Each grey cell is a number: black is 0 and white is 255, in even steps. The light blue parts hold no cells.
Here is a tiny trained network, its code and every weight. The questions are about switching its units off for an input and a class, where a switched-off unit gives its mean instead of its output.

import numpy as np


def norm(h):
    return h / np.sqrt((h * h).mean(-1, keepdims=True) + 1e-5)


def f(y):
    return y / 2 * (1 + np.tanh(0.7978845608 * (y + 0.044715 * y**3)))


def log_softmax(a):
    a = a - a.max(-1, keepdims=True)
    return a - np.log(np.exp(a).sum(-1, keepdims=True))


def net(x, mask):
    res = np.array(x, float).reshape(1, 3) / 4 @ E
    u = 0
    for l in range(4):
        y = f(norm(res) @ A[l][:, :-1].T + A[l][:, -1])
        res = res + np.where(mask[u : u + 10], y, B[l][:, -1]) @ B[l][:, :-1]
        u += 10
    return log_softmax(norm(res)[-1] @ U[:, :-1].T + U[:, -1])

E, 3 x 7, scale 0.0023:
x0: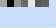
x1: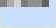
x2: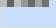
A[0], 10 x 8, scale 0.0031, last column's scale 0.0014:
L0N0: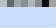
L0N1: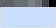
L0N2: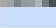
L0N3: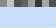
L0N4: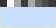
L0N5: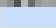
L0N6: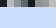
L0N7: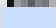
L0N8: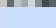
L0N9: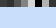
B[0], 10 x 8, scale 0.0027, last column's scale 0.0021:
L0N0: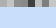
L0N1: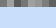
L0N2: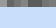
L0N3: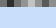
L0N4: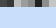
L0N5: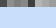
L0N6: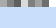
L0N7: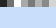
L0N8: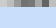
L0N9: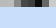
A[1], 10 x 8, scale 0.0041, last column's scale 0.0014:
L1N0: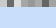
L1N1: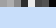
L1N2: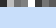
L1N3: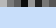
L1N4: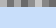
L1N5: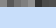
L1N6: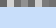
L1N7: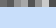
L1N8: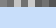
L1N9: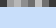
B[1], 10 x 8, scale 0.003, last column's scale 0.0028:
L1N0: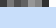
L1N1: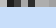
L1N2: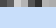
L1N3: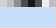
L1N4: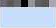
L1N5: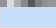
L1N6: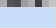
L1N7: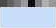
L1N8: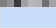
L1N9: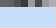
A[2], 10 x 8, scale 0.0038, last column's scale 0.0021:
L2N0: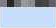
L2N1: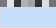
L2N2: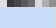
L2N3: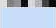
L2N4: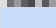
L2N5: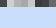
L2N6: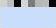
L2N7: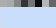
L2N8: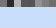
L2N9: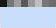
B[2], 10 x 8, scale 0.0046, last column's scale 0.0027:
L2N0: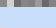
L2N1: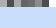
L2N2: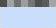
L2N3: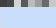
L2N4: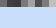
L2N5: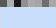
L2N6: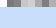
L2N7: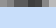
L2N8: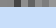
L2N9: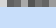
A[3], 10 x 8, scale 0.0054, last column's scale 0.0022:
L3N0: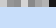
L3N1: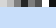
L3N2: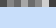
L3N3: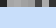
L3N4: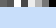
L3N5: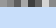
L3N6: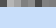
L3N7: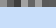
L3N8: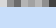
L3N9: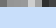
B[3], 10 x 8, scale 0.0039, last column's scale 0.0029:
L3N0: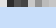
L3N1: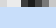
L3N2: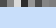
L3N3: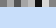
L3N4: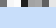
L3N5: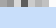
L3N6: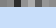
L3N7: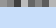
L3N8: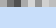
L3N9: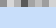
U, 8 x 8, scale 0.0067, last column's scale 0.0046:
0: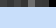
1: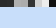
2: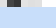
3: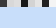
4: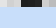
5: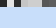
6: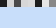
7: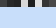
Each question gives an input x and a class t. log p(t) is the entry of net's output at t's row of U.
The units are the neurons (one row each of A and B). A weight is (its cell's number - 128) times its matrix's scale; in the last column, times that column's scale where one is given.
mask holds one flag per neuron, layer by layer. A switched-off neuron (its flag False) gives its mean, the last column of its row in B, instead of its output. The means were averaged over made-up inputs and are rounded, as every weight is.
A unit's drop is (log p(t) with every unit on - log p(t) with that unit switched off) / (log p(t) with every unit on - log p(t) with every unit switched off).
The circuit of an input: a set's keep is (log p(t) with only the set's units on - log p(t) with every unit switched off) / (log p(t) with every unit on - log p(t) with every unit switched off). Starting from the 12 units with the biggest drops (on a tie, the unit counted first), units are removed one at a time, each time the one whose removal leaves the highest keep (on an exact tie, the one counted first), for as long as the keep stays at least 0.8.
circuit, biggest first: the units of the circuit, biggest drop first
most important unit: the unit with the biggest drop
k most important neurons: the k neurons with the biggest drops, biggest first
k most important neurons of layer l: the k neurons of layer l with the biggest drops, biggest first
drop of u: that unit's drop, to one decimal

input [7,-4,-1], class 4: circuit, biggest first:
L0N9; L1N3
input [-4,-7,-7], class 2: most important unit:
L2N6
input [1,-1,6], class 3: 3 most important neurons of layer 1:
L1N1; L1N4; L1N2
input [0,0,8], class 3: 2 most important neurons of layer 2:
L2N3; L2N7
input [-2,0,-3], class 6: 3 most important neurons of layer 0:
L0N0; L0N4; L0N8
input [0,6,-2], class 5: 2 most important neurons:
L0N4; L2N5
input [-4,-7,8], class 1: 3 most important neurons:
L1N7; L0N7; L1N8
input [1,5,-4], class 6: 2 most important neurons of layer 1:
L1N2; L1N8
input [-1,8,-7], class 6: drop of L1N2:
0.2
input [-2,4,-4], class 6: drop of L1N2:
0.1
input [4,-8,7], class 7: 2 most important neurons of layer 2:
L2N8; L2N9
